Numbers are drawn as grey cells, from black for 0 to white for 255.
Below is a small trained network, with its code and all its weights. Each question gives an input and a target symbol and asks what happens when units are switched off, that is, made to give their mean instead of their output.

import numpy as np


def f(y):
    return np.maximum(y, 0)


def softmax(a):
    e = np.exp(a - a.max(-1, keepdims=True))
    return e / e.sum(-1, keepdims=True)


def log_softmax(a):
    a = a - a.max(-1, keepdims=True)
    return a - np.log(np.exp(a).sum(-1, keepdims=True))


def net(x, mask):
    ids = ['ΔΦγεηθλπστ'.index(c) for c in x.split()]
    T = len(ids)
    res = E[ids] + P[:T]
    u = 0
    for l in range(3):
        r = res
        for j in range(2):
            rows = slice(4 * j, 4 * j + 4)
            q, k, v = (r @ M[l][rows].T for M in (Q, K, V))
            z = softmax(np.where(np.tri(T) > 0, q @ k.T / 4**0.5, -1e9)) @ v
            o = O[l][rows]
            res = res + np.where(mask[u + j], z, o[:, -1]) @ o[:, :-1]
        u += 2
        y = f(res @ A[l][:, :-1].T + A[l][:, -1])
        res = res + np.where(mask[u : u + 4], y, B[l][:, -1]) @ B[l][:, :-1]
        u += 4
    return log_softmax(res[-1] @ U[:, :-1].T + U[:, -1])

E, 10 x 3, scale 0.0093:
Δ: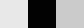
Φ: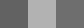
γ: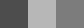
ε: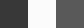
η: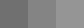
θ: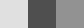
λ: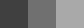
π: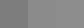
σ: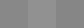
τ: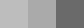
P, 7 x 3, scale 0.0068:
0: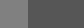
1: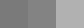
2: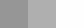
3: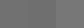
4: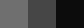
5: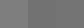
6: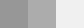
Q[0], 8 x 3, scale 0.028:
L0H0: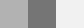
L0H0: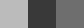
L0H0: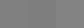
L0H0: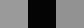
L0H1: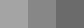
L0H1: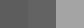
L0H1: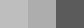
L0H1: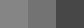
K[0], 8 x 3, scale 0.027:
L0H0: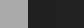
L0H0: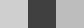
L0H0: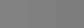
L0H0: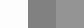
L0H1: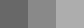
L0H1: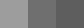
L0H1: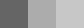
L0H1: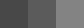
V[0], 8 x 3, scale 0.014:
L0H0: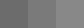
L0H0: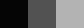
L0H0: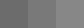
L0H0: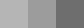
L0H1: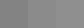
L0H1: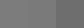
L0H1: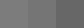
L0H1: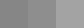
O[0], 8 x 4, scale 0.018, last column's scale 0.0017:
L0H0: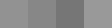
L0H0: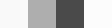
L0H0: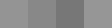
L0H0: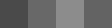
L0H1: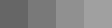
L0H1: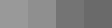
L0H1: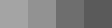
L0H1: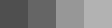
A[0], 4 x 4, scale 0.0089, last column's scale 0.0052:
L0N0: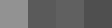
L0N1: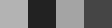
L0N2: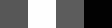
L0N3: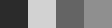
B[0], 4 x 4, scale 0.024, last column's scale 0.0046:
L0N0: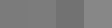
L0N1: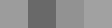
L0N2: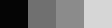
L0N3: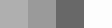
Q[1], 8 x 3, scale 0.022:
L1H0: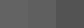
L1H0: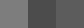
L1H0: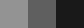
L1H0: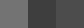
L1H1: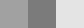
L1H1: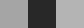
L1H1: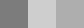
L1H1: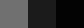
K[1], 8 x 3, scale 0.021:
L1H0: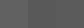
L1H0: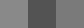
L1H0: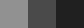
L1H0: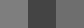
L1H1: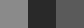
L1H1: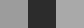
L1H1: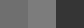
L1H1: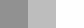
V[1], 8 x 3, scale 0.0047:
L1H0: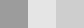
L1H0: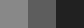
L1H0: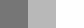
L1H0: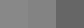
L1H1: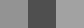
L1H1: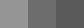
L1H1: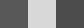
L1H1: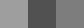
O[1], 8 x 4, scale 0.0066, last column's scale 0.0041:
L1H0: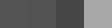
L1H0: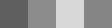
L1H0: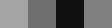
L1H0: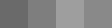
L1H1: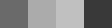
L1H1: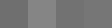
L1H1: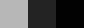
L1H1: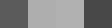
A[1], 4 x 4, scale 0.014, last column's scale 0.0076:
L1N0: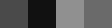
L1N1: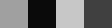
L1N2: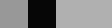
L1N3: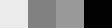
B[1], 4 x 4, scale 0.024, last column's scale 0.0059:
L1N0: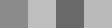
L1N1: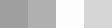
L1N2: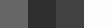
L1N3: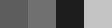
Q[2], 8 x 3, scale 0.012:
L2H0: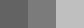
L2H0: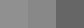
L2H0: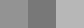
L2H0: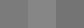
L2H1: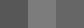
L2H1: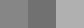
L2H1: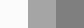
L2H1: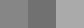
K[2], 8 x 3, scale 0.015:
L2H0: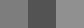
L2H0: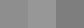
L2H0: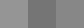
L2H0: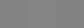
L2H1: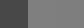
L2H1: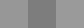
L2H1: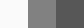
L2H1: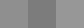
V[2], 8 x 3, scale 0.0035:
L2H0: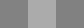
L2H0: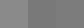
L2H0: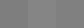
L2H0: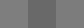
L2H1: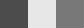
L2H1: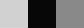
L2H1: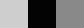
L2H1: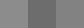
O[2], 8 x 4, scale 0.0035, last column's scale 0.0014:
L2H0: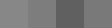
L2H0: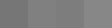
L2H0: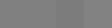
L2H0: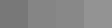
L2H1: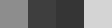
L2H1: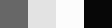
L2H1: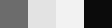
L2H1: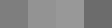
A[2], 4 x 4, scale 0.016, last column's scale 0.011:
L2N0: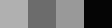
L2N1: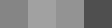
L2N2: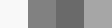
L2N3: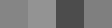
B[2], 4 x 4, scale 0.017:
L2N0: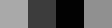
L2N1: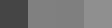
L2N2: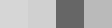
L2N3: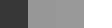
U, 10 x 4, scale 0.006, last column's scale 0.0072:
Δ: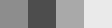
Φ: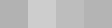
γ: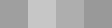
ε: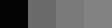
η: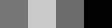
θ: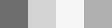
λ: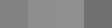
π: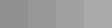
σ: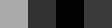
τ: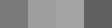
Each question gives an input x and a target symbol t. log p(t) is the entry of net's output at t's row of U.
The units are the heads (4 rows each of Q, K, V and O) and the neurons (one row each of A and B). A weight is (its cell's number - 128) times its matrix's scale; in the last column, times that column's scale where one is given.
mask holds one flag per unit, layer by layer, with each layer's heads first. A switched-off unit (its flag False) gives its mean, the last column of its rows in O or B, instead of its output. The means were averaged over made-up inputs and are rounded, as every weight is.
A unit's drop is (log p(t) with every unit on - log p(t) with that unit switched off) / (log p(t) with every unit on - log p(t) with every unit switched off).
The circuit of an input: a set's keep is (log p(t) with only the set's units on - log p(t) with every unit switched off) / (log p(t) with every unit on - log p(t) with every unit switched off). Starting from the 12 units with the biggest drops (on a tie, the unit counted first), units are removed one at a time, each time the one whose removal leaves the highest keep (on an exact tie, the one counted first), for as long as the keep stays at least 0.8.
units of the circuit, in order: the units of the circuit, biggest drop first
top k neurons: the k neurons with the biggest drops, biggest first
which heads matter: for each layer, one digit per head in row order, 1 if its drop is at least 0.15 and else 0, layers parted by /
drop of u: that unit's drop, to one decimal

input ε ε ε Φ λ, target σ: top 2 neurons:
L0N2, L1N2
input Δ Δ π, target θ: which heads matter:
00 / 01 / 01
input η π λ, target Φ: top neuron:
L0N2
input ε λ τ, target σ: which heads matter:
01 / 01 / 00
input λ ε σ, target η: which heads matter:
10 / 00 / 00
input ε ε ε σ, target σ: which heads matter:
00 / 01 / 00
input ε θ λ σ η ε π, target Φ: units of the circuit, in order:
L0N2, L2N2
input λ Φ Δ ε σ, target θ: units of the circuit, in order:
L1N2, L0N1, L2H1
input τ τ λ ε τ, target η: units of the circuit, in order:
L0H0, L1N3, L2N2, L2N3
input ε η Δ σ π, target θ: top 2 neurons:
L1N2, L0N2
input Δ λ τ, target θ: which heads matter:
00 / 01 / 01
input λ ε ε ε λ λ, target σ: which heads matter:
00 / 11 / 00
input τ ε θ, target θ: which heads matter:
10 / 01 / 00
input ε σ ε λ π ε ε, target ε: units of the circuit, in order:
L0N2
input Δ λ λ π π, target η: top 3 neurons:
L1N3, L2N2, L2N3
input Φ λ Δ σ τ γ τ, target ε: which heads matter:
11 / 10 / 00
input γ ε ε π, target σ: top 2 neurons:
L0N2, L1N1
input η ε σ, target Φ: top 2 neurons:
L0N2, L1N2
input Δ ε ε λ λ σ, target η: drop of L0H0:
1.2
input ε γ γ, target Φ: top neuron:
L1N2
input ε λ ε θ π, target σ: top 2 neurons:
L0N2, L1N2
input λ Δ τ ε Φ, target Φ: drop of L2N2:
0.2
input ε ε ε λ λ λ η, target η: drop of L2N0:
0.0
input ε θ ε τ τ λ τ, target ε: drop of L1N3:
-0.1
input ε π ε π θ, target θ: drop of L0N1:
0.2
